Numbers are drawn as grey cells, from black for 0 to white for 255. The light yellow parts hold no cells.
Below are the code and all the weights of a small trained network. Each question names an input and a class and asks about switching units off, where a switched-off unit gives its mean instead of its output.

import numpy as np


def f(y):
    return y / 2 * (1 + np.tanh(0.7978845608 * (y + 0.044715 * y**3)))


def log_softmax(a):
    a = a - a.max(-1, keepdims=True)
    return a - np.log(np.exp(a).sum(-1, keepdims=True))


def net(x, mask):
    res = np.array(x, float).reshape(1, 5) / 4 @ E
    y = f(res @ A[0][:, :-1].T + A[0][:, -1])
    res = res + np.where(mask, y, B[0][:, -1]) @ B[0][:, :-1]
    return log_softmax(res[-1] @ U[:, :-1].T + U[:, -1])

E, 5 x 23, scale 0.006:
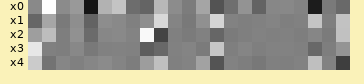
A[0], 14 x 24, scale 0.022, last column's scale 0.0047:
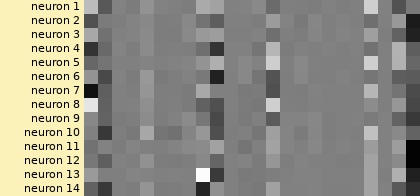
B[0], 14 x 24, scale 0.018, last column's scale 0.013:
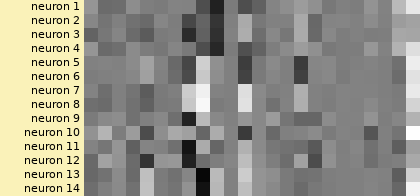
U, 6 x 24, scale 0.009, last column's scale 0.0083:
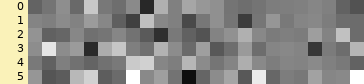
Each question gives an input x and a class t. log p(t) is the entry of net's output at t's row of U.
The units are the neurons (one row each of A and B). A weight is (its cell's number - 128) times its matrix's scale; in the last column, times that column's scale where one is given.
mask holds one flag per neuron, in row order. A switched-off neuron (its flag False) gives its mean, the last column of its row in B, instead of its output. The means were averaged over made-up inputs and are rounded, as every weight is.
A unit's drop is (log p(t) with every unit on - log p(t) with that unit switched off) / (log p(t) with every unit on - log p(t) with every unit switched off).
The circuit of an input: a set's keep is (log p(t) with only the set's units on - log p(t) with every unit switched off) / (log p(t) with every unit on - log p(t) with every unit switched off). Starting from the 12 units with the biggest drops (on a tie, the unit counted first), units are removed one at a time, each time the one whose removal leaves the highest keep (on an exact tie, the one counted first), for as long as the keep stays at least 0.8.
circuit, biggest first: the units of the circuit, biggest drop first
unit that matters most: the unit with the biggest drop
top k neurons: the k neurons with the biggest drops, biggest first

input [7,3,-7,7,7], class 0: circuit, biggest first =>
(neuron 10)
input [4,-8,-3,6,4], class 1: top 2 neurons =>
(neuron 6; neuron 7)
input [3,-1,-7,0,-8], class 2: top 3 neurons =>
(neuron 4; neuron 13; neuron 2)
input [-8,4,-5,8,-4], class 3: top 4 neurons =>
(neuron 10; neuron 12; neuron 7; neuron 14)
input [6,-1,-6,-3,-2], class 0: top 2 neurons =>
(neuron 10; neuron 7)
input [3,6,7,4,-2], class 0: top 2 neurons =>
(neuron 13; neuron 6)
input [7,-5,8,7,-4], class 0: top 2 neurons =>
(neuron 13; neuron 10)
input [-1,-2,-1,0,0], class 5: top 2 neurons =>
(neuron 12; neuron 11)
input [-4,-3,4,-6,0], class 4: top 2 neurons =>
(neuron 7; neuron 14)
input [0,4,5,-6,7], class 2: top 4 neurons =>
(neuron 1; neuron 14; neuron 8; neuron 3)
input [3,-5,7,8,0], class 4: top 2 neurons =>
(neuron 8; neuron 14)
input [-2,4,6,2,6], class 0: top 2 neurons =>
(neuron 13; neuron 4)
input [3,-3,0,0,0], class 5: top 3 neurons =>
(neuron 12; neuron 10; neuron 7)
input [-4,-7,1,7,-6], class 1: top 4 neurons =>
(neuron 6; neuron 7; neuron 9; neuron 1)
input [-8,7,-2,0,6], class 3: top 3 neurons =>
(neuron 10; neuron 12; neuron 6)
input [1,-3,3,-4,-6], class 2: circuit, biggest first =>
(neuron 4)
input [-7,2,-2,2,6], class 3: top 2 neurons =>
(neuron 10; neuron 4)
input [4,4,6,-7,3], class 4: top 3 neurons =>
(neuron 14; neuron 7; neuron 10)
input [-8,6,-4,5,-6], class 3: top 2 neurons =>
(neuron 10; neuron 12)
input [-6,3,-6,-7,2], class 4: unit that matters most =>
neuron 7
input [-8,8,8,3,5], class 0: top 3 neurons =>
(neuron 13; neuron 6; neuron 9)
